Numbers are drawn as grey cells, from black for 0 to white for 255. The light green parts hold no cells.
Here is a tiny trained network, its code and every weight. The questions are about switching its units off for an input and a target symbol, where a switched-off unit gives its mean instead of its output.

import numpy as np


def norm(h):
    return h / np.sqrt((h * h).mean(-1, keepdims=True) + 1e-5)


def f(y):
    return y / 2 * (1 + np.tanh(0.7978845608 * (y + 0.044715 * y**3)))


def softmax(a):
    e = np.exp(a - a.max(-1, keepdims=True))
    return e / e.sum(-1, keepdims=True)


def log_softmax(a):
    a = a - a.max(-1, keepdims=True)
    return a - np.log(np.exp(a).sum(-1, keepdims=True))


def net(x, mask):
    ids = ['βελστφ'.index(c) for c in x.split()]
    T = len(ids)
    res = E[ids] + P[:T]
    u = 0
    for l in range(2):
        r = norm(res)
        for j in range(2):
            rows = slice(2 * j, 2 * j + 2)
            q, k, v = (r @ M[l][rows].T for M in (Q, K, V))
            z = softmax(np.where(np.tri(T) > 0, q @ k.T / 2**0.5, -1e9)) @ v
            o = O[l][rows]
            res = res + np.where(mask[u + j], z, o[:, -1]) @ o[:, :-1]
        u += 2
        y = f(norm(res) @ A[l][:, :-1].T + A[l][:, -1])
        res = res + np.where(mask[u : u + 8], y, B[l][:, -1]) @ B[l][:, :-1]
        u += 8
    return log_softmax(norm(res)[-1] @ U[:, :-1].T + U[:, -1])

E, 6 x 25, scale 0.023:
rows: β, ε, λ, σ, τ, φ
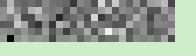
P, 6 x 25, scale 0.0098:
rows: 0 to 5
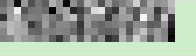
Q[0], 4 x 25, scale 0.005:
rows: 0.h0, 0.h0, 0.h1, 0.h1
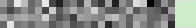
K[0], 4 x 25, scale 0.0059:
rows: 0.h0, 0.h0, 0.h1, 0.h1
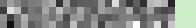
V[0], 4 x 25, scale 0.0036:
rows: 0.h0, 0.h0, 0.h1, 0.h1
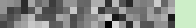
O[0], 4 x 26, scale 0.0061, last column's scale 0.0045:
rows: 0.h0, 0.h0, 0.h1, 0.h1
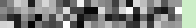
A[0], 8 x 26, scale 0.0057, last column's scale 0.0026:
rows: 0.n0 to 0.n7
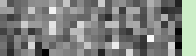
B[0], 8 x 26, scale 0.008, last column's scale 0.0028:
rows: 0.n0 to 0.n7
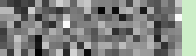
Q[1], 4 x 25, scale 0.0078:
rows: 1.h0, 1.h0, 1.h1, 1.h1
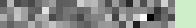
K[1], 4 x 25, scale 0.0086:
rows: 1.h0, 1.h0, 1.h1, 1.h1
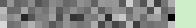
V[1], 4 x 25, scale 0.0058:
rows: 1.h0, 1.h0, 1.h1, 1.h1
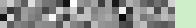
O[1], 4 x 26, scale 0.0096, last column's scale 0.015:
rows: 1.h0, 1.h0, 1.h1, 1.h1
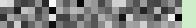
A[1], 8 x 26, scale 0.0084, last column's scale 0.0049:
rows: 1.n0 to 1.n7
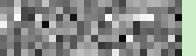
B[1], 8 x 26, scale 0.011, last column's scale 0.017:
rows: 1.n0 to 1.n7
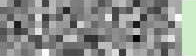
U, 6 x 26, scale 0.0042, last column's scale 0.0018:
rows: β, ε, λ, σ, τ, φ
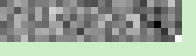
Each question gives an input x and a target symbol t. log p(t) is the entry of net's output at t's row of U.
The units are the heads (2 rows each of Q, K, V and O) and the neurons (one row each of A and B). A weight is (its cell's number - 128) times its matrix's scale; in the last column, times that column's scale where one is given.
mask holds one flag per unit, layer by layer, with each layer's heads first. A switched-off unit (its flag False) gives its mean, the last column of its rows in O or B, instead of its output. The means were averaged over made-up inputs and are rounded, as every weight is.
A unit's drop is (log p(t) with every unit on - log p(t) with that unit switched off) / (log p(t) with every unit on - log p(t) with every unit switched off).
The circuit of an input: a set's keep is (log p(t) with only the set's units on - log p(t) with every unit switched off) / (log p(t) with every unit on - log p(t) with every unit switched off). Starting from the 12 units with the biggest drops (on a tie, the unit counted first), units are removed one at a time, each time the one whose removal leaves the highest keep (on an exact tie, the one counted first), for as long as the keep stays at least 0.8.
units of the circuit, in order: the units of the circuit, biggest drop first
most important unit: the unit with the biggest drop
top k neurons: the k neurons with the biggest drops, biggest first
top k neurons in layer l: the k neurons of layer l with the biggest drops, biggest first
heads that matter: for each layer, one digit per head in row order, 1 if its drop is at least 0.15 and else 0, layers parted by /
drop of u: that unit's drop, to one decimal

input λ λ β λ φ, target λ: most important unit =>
0.h0
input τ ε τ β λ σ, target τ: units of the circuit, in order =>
0.h0, 1.h1, 1.n7, 1.h0
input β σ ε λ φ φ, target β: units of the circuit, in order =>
1.h1, 0.h0, 1.n5
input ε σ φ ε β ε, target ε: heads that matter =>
10 / 10
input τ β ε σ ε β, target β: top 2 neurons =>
1.n5, 0.n6
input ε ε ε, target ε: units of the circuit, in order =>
1.h0, 1.n3
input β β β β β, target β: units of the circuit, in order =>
1.h1, 0.h0, 1.n5
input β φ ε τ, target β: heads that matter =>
10 / 01
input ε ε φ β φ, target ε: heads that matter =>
10 / 10
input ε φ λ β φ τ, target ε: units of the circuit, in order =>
0.h0, 1.h0, 1.n3
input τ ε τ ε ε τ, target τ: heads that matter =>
00 / 00
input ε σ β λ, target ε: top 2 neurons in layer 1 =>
1.n3, 1.n2
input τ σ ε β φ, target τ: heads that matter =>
10 / 01
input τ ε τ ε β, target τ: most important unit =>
1.n7
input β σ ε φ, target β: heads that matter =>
10 / 01
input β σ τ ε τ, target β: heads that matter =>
00 / 01
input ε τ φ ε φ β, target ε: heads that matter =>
00 / 10
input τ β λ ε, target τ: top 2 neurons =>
1.n7, 0.n3
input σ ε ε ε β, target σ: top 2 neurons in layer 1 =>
1.n1, 1.n2
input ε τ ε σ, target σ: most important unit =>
0.h0
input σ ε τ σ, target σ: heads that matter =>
00 / 00
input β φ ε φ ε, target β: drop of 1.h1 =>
1.0
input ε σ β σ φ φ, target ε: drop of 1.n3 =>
0.2
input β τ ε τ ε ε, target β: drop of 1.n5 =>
0.4
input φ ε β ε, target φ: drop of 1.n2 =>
0.2
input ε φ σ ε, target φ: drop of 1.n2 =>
0.1
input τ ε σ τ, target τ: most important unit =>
1.n7
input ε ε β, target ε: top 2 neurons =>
1.n3, 0.n1
